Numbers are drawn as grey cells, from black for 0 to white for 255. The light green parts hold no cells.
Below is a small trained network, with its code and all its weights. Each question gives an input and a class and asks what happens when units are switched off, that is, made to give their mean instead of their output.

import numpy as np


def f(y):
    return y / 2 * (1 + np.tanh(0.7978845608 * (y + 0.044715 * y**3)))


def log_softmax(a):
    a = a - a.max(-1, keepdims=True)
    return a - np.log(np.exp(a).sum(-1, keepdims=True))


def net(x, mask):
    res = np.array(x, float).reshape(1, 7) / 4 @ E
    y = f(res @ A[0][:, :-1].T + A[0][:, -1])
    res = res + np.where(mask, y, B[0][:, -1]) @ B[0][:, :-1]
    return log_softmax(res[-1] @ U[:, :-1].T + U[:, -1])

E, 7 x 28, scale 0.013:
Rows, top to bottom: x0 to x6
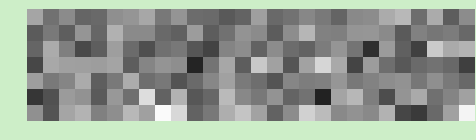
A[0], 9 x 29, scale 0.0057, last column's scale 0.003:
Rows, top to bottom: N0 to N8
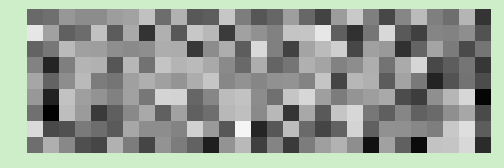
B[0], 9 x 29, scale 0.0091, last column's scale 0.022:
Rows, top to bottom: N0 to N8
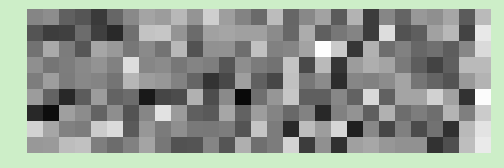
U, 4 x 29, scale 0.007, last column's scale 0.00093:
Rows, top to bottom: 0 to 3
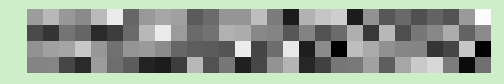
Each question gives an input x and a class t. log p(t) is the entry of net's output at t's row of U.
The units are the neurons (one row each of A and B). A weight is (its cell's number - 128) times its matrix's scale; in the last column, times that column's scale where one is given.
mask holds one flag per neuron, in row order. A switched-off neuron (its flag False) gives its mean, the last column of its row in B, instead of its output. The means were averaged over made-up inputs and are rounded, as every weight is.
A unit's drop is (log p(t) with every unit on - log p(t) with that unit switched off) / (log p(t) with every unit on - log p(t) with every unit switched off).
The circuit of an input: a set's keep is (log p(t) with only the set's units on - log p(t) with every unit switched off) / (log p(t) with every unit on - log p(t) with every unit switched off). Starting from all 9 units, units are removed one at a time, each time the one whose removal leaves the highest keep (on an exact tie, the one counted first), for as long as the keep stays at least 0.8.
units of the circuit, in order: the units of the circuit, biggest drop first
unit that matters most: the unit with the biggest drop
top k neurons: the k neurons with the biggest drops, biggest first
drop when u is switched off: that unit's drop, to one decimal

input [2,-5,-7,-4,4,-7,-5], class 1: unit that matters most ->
N1
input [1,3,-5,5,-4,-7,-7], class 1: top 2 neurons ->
[N5; N1]
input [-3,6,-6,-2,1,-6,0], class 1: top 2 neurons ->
[N1; N8]
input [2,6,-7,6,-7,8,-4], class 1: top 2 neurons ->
[N7; N8]
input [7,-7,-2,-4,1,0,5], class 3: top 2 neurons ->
[N5; N2]
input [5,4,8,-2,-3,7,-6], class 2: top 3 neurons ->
[N8; N1; N5]
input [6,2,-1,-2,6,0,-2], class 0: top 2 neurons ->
[N5; N8]
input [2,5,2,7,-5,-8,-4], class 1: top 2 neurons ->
[N1; N7]
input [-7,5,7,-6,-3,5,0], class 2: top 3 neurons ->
[N8; N2; N1]
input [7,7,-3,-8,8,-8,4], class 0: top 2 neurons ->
[N7; N6]
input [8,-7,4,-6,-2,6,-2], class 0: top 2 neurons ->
[N7; N1]
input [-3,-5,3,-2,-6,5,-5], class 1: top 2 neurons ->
[N5; N0]
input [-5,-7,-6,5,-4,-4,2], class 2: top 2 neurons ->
[N7; N3]
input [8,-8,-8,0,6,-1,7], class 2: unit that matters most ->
N3
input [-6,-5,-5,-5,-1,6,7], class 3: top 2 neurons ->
[N5; N1]
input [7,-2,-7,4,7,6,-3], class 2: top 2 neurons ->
[N1; N3]
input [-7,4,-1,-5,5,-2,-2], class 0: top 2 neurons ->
[N5; N7]
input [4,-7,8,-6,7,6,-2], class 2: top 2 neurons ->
[N8; N1]
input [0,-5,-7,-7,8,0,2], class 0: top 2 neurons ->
[N7; N8]
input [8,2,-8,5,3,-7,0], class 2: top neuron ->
[N3]
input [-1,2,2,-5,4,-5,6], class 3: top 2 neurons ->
[N5; N2]
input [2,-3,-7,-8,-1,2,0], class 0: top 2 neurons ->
[N7; N8]
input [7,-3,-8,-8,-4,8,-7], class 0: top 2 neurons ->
[N7; N5]
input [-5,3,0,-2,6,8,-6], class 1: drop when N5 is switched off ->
0.7
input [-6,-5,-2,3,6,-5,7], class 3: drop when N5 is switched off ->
1.6
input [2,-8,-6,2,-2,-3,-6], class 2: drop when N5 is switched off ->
1.4
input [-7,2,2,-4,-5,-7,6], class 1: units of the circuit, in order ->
[N1]
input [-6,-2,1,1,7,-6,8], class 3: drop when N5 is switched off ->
2.1
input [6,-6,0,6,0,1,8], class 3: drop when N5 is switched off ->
1.5
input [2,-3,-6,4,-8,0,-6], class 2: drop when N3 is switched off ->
0.1
